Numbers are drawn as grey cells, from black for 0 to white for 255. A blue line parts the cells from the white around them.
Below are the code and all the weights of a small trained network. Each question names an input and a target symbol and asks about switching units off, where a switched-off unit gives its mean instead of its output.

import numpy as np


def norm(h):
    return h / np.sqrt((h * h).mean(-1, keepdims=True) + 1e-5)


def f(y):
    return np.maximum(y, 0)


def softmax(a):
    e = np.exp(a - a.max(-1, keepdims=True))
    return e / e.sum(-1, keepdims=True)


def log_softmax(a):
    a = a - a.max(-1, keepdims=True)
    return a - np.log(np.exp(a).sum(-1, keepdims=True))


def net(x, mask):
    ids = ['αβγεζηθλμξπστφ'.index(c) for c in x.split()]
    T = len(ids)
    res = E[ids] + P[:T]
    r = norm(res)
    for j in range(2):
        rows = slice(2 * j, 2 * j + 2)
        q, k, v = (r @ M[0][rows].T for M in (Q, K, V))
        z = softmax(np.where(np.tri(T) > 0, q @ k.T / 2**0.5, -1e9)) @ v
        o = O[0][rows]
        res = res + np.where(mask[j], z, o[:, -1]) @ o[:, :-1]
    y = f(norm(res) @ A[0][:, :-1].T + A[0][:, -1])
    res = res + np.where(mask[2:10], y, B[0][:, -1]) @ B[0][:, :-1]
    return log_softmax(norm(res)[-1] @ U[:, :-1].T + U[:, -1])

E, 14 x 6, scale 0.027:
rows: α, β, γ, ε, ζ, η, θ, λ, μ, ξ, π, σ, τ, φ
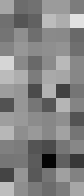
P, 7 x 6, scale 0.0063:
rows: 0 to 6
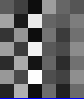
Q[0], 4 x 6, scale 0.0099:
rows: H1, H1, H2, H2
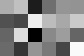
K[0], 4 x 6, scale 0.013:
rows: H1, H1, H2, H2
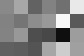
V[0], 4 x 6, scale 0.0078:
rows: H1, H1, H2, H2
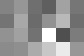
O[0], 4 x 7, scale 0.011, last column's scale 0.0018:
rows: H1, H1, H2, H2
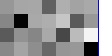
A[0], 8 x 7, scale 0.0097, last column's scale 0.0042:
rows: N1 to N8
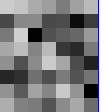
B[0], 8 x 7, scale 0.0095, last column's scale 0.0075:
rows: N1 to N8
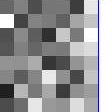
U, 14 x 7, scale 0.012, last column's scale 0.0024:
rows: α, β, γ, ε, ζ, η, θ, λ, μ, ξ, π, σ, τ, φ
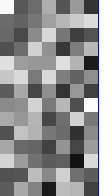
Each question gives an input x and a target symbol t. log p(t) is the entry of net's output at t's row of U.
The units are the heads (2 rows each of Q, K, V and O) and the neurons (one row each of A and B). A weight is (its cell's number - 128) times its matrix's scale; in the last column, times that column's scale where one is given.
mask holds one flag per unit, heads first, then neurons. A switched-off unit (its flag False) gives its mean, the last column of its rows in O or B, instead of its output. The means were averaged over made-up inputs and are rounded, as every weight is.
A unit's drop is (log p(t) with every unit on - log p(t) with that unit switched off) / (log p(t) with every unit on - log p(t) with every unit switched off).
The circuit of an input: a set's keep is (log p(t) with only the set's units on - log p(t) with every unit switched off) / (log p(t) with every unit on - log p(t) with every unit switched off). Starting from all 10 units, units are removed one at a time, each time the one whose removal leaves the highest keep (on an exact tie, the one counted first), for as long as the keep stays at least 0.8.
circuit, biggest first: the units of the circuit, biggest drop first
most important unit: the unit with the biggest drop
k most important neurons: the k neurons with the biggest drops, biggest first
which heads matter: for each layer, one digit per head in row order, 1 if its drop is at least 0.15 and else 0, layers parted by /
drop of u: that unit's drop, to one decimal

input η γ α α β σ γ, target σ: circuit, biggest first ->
[H2]
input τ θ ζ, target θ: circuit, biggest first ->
[H2, H1]
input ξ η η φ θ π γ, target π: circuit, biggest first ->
[H2, N2]
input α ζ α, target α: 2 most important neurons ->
[N3, N4]
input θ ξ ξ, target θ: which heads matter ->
01
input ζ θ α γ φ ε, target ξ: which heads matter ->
01
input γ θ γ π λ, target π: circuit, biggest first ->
[H2, N2]
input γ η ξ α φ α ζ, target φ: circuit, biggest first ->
[N3, H1]
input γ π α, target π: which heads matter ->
11
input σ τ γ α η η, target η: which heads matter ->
00
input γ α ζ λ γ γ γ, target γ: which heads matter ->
11
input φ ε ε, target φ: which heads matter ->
00
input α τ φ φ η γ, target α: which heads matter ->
00
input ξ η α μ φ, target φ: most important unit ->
N3
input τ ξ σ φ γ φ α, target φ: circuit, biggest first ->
[H1, N3]
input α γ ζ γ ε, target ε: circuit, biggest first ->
[H1, N3, N5]
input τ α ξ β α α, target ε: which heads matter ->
00
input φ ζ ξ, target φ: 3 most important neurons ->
[N4, N6, N3]
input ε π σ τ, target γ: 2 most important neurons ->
[N6, N3]
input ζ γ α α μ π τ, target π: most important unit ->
H2
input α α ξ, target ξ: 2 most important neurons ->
[N1, N2]
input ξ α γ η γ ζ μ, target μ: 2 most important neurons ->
[N4, N5]
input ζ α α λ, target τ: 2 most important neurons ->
[N6, N3]
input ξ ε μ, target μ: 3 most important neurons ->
[N5, N4, N6]
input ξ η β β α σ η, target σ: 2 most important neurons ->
[N8, N5]
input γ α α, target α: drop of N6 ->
0.1
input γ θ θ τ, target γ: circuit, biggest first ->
[N6]
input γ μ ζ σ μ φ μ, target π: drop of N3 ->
0.3
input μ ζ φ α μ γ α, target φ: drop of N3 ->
0.3
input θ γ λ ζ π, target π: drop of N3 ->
0.3
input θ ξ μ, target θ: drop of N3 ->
-0.1
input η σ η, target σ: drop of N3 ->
0.1
